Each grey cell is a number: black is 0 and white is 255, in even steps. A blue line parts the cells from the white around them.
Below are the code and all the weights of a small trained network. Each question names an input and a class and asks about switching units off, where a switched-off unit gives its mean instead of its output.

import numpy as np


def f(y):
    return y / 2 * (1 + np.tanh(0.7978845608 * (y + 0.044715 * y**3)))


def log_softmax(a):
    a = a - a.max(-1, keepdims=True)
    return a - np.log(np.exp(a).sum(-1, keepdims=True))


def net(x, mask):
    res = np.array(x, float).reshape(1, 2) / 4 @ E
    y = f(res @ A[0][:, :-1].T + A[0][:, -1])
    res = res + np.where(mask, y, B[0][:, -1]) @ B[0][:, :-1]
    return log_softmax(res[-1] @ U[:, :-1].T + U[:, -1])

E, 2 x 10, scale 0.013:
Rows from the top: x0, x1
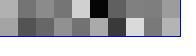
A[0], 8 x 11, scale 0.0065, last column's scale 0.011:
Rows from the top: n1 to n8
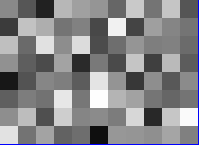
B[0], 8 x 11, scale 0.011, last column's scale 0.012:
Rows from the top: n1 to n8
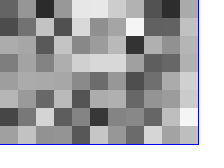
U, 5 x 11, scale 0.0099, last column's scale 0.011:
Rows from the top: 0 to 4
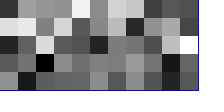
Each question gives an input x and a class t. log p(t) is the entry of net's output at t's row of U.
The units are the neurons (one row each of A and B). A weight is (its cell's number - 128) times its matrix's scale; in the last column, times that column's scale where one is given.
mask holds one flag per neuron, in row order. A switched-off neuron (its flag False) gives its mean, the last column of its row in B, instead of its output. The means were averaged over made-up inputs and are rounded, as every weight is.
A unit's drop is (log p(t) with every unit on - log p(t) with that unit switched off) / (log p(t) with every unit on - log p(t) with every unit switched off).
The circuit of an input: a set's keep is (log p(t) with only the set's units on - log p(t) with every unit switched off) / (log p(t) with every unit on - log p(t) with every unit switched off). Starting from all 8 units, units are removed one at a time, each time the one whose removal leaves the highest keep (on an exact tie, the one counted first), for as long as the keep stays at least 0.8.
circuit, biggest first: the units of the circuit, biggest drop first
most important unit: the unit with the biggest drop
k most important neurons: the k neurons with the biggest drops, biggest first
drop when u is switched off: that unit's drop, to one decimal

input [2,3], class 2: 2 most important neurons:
(n2 n7)
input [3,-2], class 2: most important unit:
n6
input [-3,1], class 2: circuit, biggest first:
(n3 n1)
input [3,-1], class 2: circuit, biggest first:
(n6 n1)
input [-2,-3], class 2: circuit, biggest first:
(n1 n3)
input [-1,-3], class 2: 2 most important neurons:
(n1 n4)
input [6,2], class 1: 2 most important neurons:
(n3 n8)
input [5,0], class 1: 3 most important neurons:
(n3 n8 n2)
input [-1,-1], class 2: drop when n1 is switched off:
0.1
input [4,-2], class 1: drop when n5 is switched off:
-0.1
